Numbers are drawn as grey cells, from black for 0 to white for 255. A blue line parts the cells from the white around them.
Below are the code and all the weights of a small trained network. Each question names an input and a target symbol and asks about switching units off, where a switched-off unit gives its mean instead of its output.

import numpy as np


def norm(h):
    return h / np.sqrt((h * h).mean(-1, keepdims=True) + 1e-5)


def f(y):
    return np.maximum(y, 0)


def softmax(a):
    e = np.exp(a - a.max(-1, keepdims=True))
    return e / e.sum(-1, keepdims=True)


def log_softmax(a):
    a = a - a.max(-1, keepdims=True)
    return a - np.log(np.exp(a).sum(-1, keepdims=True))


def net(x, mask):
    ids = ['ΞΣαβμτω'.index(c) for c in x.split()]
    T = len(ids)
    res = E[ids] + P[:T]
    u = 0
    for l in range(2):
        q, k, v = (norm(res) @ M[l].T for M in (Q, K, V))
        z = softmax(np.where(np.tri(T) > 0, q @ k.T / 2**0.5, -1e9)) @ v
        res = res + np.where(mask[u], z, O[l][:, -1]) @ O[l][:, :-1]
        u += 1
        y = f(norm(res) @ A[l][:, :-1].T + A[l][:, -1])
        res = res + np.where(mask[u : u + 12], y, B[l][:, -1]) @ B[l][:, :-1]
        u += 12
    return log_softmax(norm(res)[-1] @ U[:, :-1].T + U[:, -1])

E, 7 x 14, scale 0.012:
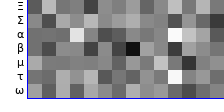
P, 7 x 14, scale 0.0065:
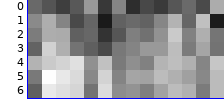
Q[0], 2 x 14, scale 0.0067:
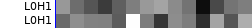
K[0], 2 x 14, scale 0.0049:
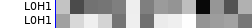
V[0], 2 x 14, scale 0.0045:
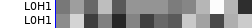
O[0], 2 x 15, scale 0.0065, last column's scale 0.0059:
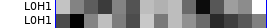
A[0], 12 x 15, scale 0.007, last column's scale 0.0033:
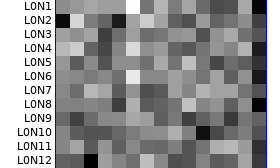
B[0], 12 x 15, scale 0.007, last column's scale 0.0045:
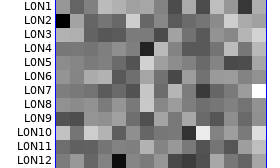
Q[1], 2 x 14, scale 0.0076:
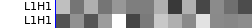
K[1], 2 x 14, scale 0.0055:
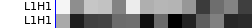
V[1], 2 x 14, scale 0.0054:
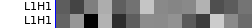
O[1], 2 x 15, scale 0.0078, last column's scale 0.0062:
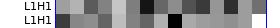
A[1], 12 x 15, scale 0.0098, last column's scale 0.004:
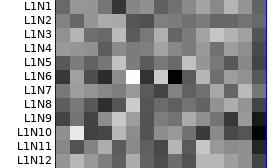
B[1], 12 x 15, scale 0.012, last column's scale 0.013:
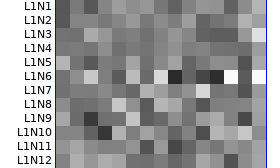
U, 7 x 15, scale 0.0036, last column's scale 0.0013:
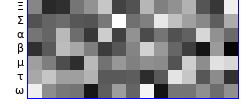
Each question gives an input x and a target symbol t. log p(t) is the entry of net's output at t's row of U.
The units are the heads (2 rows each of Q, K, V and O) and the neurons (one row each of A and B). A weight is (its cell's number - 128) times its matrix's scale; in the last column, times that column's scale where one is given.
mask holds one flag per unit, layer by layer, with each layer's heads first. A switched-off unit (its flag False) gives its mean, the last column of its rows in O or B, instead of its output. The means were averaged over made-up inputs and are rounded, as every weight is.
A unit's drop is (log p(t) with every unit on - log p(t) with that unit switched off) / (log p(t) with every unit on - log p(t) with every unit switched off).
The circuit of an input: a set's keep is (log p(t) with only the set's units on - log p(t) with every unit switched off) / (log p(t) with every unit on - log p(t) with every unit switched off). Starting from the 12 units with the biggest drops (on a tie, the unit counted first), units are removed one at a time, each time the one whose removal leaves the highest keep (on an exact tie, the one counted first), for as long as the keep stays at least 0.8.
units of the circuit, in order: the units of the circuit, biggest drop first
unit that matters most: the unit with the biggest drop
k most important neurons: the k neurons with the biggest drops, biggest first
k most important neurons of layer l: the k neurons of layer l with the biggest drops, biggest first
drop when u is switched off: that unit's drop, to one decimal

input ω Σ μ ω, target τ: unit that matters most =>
L0H1
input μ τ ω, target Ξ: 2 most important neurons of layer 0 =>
[L0N10; L0N12]
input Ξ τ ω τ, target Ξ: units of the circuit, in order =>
[L0H1; L1H1; L1N6; L1N9]
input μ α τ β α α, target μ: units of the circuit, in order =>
[L1H1; L0H1; L1N10; L1N6]
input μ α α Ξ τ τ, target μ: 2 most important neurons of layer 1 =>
[L1N10; L1N6]
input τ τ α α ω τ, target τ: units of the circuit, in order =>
[L1N6; L1N12]
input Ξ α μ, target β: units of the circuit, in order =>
[L0H1; L1N6]
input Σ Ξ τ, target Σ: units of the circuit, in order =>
[L0H1; L1H1; L1N6]
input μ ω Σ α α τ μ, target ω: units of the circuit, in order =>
[L1H1; L1N6]
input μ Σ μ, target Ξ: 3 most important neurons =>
[L1N6; L1N9; L0N10]
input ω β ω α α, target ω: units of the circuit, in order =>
[L1H1; L1N6; L0H1]
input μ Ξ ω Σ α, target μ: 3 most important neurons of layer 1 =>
[L1N6; L1N10; L1N3]
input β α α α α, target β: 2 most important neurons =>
[L1N6; L1N3]
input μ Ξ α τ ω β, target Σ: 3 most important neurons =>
[L1N7; L1N6; L1N3]
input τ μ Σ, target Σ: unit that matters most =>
L1H1
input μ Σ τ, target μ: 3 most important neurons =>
[L1N10; L1N6; L0N10]
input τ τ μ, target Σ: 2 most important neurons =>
[L1N6; L1N1]
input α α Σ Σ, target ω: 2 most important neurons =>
[L0N10; L1N6]
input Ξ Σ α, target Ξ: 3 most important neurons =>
[L1N6; L1N9; L0N12]
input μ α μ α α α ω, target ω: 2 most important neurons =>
[L0N10; L1N6]
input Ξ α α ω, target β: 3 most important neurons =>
[L0N10; L1N6; L0N5]
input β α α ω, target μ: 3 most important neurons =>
[L0N5; L1N10; L1N6]
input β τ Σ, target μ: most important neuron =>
[L1N10]
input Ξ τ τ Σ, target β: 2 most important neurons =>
[L1N6; L0N10]
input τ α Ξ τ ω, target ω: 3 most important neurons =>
[L1N6; L0N10; L1N1]
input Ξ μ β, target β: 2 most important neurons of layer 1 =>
[L1N6; L1N2]
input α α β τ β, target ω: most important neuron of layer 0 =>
[L0N7]
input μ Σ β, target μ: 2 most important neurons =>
[L1N6; L1N8]
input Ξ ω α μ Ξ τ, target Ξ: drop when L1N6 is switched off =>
0.2
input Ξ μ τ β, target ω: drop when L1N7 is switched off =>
0.2
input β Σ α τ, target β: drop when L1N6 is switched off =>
0.5
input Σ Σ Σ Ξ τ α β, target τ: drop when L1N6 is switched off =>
0.2
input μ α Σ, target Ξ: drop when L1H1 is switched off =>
0.1
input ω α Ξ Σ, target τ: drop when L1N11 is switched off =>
0.1
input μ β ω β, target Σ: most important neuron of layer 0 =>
[L0N7]
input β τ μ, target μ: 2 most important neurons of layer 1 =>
[L1N10; L1N6]
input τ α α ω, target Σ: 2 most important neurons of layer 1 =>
[L1N6; L1N1]
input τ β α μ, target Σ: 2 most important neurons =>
[L1N6; L1N3]
